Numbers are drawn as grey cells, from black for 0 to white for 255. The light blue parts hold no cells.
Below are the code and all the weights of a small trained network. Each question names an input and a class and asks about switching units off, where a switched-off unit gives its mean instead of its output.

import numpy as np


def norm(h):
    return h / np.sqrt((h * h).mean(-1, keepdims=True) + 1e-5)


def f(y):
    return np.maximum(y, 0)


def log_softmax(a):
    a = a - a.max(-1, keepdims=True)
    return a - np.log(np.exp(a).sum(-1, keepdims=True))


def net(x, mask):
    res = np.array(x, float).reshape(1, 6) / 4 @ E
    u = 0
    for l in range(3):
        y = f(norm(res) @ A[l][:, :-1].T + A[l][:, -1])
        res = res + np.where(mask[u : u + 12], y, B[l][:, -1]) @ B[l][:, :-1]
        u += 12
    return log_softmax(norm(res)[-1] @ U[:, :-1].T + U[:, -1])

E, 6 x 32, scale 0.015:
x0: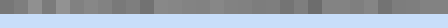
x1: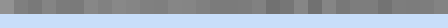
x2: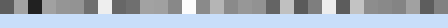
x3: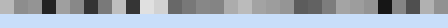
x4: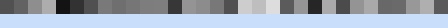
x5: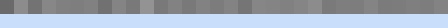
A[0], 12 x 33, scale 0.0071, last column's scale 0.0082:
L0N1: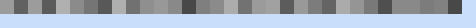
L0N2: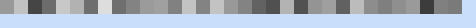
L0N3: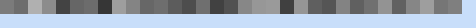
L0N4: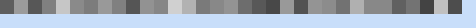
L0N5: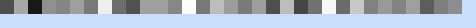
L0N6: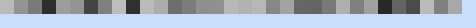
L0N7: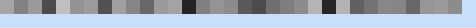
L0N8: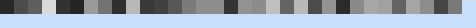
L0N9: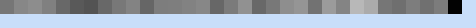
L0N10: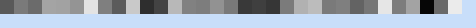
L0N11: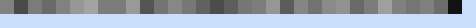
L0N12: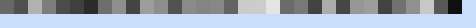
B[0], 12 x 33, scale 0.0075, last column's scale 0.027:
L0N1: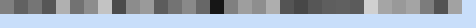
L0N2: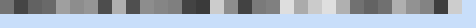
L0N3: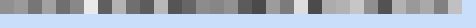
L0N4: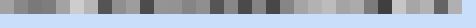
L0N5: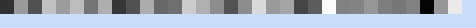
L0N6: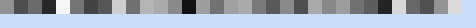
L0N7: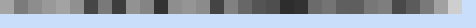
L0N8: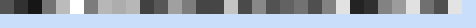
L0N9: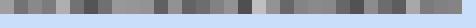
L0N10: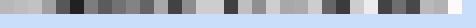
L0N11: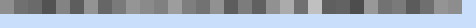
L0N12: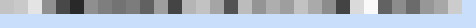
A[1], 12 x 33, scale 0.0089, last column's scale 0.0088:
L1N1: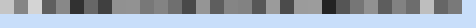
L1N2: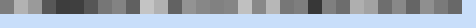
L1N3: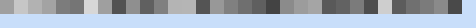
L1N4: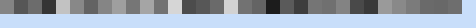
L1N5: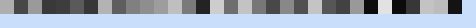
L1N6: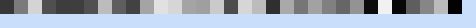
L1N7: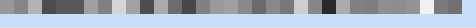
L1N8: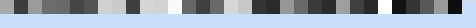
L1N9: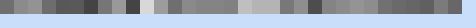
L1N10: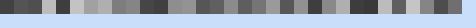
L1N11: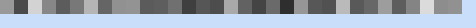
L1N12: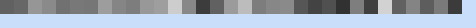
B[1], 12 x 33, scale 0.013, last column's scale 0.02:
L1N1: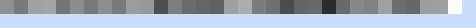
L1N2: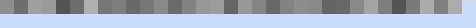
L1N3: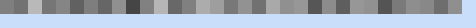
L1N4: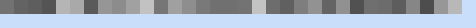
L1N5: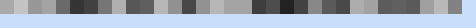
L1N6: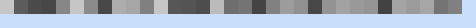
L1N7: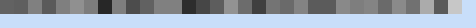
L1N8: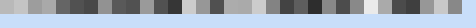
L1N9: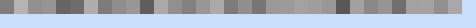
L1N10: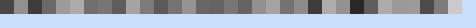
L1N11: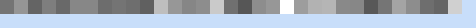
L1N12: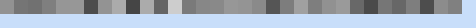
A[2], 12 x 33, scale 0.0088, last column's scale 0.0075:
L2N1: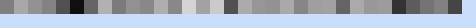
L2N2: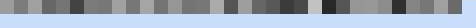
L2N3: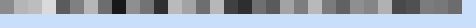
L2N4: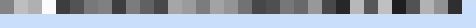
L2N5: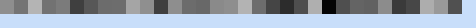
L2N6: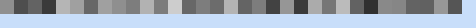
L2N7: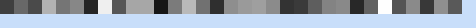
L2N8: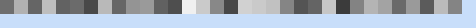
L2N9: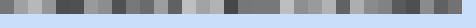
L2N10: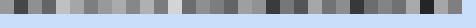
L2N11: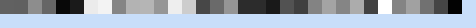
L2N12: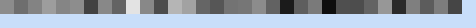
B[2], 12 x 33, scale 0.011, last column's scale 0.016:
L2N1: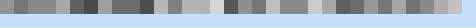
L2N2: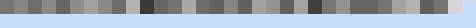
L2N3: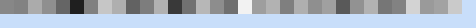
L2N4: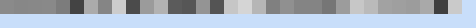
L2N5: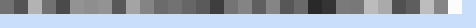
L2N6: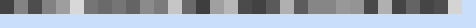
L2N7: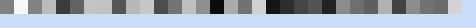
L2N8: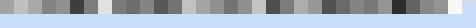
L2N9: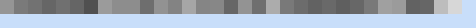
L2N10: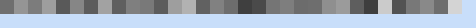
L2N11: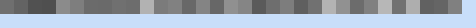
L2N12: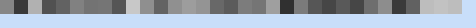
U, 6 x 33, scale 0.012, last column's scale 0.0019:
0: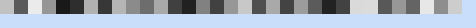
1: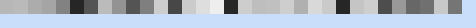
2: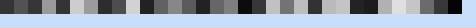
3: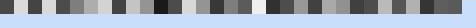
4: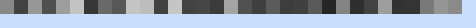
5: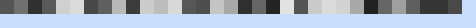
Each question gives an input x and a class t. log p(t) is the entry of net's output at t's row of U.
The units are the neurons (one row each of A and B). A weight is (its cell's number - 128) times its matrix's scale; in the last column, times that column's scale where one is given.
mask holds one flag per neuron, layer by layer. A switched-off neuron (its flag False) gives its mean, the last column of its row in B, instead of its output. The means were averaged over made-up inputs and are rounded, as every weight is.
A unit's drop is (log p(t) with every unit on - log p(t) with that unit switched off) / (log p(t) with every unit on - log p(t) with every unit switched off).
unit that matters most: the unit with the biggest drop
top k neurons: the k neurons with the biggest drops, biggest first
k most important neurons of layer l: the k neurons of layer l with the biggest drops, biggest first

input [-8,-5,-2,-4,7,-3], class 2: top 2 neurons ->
[L0N8 L0N5]
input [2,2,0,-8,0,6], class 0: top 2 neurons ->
[L0N10 L0N5]
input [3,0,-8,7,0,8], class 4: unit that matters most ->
L0N10
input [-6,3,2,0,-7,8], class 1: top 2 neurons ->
[L0N10 L0N8]
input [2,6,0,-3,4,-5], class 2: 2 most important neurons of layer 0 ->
[L0N8 L0N5]
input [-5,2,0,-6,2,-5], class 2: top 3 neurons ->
[L0N8 L0N5 L0N10]
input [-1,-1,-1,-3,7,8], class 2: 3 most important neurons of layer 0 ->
[L0N8 L0N5 L0N3]
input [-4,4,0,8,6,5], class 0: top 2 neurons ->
[L0N5 L1N1]
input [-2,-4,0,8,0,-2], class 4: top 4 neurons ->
[L0N6 L0N10 L0N5 L1N4]
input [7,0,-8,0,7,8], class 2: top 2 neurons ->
[L0N8 L0N10]
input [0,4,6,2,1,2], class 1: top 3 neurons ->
[L0N5 L0N8 L1N7]
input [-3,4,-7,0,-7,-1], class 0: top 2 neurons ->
[L0N8 L0N6]
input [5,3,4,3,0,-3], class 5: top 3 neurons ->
[L0N10 L0N2 L0N6]
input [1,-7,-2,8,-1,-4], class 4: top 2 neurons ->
[L0N6 L0N10]
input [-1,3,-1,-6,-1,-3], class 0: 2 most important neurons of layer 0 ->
[L0N10 L0N5]
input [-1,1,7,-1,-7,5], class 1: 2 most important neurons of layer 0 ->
[L0N10 L0N8]
